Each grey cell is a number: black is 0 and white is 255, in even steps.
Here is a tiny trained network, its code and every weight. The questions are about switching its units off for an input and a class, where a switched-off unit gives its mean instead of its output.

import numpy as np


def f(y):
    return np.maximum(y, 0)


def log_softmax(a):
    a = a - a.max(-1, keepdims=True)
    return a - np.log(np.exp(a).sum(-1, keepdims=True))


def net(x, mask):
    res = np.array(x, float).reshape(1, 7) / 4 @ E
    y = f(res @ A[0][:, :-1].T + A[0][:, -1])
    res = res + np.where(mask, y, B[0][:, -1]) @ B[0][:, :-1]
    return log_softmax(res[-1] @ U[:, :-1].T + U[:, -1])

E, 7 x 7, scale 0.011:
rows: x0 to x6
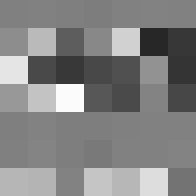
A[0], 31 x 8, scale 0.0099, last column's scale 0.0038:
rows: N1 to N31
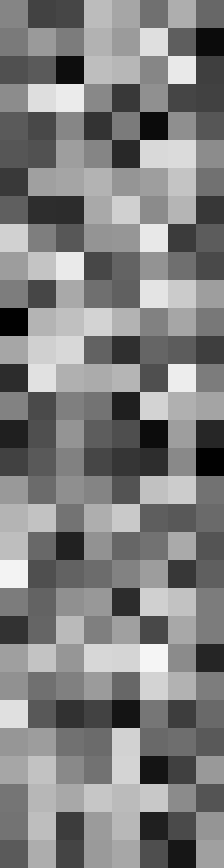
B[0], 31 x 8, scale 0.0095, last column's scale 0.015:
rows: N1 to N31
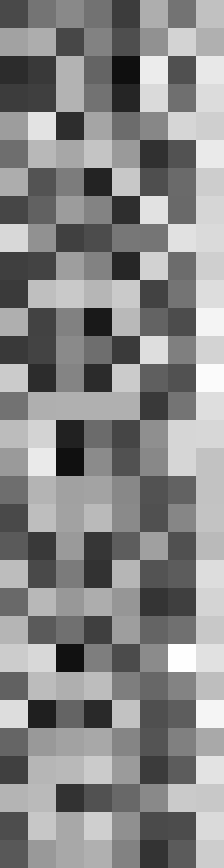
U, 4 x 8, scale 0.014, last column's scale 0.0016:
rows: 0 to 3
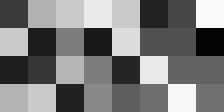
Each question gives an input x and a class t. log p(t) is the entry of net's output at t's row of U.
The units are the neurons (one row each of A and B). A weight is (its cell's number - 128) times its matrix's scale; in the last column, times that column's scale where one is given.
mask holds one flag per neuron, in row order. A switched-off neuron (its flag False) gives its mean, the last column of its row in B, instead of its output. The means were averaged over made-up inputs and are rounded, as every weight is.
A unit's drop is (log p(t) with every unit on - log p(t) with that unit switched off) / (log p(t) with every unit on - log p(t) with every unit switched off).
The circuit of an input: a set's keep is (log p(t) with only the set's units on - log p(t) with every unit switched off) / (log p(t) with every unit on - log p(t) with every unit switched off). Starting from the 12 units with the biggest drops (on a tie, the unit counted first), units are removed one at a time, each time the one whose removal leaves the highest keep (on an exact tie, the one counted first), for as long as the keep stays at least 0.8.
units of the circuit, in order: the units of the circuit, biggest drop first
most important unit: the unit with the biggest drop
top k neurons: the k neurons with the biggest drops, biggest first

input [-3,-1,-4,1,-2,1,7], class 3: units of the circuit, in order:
(N24)
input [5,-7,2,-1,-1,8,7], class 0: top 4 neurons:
(N11; N22; N6; N15)
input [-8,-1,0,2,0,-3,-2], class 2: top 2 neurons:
(N24; N9)
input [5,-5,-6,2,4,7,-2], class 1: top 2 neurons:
(N14; N12)
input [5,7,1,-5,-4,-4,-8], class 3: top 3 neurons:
(N16; N5; N17)
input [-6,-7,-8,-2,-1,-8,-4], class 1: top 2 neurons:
(N14; N12)
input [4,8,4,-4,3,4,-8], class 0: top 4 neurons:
(N30; N28; N31; N24)
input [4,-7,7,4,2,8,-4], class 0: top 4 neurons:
(N15; N11; N6; N14)
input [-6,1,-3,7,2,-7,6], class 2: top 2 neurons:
(N4; N10)
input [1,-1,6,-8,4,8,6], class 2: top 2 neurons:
(N3; N8)
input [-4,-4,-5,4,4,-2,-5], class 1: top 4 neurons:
(N14; N24; N12; N23)
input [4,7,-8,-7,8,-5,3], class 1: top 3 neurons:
(N14; N12; N7)
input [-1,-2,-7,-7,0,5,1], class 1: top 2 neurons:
(N14; N12)
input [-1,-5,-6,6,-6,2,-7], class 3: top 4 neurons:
(N16; N17; N5; N26)
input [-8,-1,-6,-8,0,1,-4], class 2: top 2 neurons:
(N3; N8)
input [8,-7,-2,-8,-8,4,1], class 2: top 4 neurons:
(N3; N8; N1; N28)
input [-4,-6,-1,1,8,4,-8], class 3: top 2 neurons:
(N16; N17)
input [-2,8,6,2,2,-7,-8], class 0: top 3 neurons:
(N28; N30; N31)
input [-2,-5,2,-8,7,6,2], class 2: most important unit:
N3
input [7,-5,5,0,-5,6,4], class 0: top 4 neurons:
(N14; N11; N12; N15)
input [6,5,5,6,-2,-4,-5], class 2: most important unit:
N13
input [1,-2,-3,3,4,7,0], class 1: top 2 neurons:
(N3; N8)
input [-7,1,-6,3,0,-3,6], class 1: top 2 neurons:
(N12; N14)
